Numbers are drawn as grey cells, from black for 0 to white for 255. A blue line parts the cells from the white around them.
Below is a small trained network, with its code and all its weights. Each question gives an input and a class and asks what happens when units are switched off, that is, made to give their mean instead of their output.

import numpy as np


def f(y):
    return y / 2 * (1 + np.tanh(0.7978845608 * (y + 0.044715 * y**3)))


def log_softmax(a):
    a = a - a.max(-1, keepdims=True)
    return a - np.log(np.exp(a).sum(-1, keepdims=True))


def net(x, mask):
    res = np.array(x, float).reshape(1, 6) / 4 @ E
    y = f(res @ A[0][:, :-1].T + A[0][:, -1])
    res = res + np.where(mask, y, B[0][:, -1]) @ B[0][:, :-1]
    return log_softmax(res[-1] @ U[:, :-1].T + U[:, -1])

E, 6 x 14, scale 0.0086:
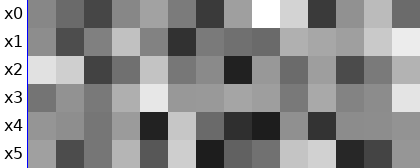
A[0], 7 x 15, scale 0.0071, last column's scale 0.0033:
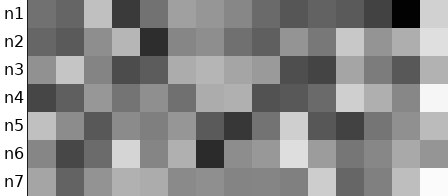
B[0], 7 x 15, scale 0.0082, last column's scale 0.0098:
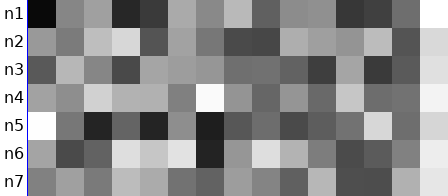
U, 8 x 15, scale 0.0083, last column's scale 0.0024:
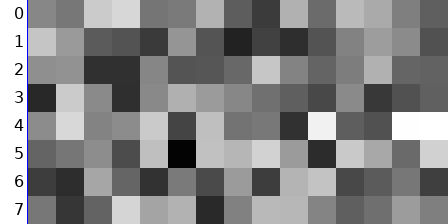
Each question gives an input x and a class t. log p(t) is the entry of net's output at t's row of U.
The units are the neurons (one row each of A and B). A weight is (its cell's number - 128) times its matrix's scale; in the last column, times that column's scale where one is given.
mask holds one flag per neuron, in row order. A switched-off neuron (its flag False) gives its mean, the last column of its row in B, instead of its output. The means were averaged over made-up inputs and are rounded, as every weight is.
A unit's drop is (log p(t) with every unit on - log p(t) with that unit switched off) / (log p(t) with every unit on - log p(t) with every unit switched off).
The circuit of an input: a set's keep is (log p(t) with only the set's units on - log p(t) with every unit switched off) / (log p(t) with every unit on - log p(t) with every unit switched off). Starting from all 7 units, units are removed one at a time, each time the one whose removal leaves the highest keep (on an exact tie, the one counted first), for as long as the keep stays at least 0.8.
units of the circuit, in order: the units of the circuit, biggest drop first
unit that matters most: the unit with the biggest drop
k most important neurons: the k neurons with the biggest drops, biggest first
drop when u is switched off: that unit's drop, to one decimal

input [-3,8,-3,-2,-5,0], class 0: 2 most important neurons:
[n2, n4]
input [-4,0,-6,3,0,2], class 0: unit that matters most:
n4
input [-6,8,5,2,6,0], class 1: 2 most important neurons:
[n5, n4]
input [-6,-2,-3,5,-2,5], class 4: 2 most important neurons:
[n7, n5]
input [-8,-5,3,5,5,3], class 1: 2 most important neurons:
[n5, n4]
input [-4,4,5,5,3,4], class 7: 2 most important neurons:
[n6, n5]
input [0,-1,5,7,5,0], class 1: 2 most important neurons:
[n5, n4]
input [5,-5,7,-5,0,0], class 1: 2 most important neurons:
[n5, n6]
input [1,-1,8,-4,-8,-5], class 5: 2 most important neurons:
[n7, n1]
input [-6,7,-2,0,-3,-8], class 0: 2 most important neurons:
[n4, n2]
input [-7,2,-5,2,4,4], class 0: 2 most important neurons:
[n2, n1]
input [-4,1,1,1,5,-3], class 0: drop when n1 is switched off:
0.1
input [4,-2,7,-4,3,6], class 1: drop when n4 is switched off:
0.0
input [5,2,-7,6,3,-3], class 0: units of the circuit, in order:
[n4]
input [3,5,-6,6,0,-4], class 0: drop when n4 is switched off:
0.2
